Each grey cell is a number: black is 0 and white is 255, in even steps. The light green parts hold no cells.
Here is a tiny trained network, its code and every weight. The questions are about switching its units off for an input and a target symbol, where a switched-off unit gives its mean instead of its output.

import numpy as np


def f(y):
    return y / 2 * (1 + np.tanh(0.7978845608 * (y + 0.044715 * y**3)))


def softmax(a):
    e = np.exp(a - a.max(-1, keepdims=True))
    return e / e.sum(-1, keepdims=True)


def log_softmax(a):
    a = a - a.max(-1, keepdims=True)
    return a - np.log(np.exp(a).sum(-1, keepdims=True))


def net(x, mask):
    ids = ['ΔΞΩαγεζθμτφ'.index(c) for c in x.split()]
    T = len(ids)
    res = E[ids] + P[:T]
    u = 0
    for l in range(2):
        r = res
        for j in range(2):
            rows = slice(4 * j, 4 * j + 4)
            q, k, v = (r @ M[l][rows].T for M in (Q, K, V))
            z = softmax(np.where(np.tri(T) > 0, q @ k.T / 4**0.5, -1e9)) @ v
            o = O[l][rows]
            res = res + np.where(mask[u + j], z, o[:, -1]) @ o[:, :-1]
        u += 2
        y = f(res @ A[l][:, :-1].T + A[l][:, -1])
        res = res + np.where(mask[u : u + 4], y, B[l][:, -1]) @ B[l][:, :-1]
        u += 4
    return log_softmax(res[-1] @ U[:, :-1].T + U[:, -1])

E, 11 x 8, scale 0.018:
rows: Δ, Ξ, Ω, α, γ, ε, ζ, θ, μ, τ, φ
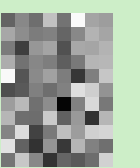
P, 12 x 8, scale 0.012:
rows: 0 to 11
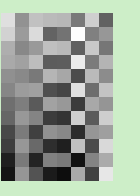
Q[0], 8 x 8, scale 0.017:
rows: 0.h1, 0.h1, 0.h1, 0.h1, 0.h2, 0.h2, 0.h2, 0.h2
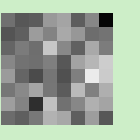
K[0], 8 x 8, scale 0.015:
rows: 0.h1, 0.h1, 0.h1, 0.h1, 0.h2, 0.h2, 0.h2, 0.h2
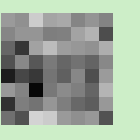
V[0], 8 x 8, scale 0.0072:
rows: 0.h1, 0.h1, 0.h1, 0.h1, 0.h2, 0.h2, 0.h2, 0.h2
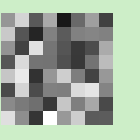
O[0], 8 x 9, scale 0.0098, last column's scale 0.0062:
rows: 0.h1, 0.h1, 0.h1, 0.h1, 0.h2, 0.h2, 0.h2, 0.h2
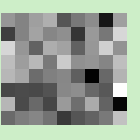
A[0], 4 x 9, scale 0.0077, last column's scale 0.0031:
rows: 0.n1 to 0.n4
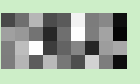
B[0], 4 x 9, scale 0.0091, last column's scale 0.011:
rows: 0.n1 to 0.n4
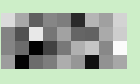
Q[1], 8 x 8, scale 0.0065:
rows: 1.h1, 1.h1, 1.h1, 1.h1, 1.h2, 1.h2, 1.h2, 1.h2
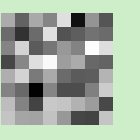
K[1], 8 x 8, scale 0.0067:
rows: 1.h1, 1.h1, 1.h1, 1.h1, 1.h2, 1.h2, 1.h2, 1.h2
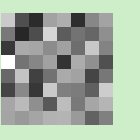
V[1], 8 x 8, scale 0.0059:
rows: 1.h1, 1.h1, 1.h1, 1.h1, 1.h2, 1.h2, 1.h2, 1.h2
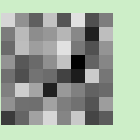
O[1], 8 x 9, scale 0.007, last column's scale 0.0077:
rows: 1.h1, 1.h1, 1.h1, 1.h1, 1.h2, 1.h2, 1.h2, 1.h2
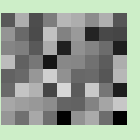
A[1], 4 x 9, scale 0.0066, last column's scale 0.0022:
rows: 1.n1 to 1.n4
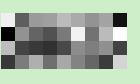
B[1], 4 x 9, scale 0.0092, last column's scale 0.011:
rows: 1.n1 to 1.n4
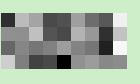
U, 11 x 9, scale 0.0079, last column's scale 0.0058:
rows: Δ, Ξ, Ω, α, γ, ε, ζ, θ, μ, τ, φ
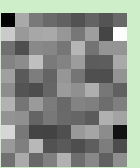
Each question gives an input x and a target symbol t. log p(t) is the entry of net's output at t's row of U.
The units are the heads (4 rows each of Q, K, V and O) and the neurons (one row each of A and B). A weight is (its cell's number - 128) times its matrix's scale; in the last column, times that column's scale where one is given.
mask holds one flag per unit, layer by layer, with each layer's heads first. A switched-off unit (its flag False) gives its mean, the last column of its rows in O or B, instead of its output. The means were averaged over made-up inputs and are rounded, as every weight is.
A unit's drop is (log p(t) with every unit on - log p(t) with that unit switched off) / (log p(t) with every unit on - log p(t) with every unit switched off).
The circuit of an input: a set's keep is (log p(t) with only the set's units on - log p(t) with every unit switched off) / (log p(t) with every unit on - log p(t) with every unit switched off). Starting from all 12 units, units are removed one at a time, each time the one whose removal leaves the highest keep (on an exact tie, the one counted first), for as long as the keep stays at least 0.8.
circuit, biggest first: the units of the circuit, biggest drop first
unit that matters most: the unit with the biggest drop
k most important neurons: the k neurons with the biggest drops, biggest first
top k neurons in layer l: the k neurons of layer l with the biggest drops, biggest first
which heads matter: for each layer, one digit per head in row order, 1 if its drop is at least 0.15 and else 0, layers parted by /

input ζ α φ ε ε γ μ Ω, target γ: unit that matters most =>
0.h2
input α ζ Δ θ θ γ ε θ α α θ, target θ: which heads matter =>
01 / 00
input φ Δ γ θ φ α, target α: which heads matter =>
11 / 00
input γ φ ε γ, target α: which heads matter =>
11 / 00
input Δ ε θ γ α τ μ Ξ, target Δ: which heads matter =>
10 / 00
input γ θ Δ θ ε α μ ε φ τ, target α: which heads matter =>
01 / 00
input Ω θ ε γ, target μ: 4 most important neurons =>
0.n3, 0.n1, 0.n2, 1.n1
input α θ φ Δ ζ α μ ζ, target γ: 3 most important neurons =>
1.n1, 0.n3, 1.n3
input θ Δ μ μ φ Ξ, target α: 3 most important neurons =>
1.n1, 0.n2, 0.n1
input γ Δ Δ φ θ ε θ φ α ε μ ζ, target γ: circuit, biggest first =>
0.h2, 0.h1
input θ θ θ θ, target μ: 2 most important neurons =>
0.n3, 1.n2
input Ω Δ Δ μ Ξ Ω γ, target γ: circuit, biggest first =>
1.h1, 1.n3
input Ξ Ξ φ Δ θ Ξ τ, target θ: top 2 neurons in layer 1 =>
1.n2, 1.n1
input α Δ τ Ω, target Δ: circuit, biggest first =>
0.h1
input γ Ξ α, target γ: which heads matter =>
10 / 10
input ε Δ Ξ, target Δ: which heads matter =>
11 / 00
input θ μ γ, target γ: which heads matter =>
10 / 10
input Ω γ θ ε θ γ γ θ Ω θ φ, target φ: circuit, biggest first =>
0.h2, 0.h1, 1.h2
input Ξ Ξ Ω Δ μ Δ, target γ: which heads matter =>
01 / 00
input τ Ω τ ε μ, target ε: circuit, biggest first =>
0.h2
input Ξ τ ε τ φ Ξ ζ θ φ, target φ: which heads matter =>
11 / 01
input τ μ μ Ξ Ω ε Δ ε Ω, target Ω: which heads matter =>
01 / 01
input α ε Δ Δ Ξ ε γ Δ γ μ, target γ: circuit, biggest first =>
0.h2, 0.n2, 1.h1, 0.h1
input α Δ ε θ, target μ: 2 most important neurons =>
0.n3, 0.n1
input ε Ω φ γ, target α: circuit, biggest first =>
1.n1, 0.h1, 0.h2
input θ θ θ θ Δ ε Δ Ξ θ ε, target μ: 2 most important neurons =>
0.n1, 0.n3
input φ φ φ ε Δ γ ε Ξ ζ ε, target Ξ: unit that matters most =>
0.n1
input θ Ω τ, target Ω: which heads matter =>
01 / 00
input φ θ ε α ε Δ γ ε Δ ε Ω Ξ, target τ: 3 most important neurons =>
0.n2, 0.n1, 0.n3
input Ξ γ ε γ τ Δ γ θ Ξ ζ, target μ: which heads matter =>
01 / 01
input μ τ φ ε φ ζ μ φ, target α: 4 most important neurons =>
0.n2, 1.n1, 1.n2, 0.n1
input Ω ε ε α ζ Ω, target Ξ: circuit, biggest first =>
0.h1, 0.n1, 0.h2
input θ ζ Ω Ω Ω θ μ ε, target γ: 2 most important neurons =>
1.n3, 0.n1
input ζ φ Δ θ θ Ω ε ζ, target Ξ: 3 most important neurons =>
0.n1, 1.n1, 0.n3
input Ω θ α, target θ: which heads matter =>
11 / 00
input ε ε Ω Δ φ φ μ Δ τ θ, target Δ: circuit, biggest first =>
0.h1
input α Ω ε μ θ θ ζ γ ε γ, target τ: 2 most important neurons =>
1.n1, 0.n1
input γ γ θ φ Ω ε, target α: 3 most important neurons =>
1.n1, 0.n2, 0.n3
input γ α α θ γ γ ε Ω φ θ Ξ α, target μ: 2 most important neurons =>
0.n3, 0.n1
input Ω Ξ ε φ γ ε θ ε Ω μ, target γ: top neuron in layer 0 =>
0.n2
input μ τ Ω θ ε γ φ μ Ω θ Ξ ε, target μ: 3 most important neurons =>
0.n1, 0.n3, 1.n1
